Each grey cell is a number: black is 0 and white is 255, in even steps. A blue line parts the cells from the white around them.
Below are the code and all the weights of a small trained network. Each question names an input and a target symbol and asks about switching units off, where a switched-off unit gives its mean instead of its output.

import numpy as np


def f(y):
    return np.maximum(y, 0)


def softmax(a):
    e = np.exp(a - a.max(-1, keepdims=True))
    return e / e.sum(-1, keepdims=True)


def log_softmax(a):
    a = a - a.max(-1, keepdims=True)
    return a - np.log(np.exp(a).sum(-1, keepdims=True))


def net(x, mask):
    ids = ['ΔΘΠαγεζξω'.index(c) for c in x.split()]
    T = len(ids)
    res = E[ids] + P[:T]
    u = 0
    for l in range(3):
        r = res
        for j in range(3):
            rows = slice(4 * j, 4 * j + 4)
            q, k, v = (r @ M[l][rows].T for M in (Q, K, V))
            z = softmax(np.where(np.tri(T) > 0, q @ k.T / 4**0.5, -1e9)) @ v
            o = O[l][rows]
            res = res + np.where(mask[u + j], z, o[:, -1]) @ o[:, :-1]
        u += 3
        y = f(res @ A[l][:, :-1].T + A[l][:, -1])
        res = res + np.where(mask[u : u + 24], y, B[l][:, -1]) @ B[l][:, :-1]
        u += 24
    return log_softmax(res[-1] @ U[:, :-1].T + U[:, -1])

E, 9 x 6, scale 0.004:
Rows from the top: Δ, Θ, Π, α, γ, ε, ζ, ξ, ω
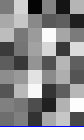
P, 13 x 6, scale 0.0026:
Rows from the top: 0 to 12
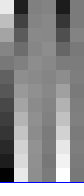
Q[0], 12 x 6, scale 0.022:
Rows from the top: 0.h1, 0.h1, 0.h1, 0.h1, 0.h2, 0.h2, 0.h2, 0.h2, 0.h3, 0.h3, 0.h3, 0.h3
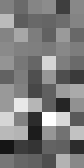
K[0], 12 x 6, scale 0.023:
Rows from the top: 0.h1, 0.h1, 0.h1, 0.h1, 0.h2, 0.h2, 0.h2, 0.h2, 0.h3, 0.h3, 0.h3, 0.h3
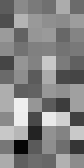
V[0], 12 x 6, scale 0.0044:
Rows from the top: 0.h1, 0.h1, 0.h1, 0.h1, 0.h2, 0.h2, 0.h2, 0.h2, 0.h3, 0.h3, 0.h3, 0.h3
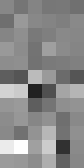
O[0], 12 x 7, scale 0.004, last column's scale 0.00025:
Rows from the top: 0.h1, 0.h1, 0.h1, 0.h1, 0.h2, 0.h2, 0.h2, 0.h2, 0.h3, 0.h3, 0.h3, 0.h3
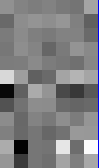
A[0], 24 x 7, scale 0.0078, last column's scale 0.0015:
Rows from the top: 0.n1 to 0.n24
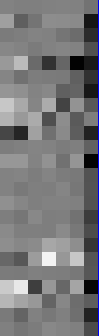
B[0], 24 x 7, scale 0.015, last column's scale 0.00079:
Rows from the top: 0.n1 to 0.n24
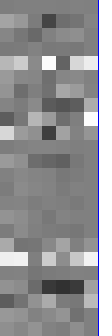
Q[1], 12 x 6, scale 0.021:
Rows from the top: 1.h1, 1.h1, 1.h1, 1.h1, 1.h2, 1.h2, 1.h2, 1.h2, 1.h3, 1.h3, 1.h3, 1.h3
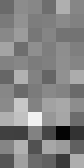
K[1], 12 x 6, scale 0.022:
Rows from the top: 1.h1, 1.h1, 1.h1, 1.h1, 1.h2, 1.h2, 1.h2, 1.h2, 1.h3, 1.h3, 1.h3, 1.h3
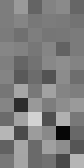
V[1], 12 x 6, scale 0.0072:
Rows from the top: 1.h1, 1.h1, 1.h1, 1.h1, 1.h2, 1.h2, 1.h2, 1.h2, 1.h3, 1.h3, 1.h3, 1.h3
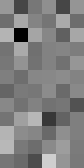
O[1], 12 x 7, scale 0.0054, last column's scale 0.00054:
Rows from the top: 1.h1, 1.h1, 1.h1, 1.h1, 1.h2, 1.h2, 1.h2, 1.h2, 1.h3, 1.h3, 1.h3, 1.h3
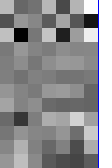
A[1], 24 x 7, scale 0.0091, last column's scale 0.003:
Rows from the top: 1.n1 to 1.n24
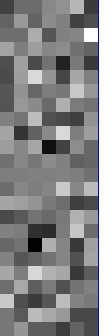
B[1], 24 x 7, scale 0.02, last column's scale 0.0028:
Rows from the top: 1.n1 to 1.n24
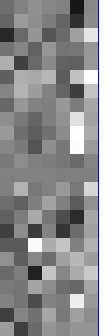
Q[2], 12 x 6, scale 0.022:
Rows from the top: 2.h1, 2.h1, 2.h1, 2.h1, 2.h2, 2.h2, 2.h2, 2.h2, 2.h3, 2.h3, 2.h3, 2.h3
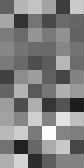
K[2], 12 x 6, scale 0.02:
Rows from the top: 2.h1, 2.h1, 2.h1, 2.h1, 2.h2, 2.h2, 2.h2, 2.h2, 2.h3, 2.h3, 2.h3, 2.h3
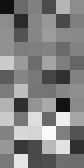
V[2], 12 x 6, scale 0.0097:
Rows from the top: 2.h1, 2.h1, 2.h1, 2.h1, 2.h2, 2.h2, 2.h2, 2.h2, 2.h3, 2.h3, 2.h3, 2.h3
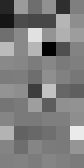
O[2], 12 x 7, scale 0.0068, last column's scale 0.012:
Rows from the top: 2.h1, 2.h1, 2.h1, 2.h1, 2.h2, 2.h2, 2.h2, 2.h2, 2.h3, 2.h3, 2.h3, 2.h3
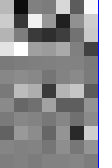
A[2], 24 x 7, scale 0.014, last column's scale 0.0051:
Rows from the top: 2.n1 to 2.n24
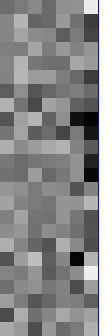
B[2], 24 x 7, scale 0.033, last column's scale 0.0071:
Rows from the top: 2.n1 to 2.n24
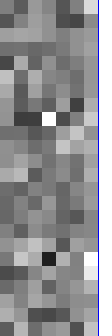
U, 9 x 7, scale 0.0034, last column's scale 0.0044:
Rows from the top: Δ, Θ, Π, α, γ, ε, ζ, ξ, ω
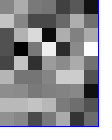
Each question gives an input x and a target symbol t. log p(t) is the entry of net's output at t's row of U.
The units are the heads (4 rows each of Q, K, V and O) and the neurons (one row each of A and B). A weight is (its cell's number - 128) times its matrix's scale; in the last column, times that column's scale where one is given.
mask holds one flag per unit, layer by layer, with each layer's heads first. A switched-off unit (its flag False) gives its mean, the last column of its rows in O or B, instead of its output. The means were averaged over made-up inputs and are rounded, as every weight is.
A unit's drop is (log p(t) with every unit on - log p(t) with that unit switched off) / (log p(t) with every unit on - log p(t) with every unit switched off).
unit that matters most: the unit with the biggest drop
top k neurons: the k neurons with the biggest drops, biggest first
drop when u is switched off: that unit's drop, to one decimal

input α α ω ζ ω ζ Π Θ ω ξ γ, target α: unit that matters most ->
0.n10
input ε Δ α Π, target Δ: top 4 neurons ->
1.n6; 0.n19; 2.n23; 1.n20
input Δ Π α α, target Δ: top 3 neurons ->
0.n19; 1.n5; 2.n23
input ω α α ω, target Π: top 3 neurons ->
2.n19; 0.n19; 1.n18
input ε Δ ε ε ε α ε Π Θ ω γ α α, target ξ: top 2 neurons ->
1.n3; 0.n19
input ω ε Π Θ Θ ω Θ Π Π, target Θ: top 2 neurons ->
1.n6; 2.n23
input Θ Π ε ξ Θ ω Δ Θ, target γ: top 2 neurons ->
0.n5; 1.n18
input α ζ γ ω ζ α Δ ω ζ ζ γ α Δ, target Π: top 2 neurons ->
2.n19; 2.n21
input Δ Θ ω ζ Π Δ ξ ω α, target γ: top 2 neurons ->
1.n18; 0.n19
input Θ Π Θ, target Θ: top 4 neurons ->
0.n5; 2.n23; 0.n19; 1.n3
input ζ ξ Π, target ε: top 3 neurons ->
2.n11; 1.n17; 0.n19
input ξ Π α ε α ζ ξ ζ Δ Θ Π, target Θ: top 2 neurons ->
2.n23; 1.n6
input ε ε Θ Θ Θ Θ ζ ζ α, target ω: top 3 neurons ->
0.n19; 2.n8; 1.n3
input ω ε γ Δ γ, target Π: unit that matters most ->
2.h3
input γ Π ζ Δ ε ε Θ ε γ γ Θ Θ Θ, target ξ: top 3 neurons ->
0.n5; 1.n6; 2.n6
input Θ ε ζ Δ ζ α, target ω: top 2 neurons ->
0.n19; 2.n8
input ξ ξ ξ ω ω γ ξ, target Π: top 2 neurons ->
2.n19; 2.n21
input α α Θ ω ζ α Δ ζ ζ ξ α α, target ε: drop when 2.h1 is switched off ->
0.7
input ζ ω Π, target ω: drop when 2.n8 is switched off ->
0.4
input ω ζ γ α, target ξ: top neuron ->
0.n19
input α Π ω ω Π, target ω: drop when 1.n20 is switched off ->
0.2
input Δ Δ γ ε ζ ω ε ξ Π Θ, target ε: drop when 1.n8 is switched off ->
0.0
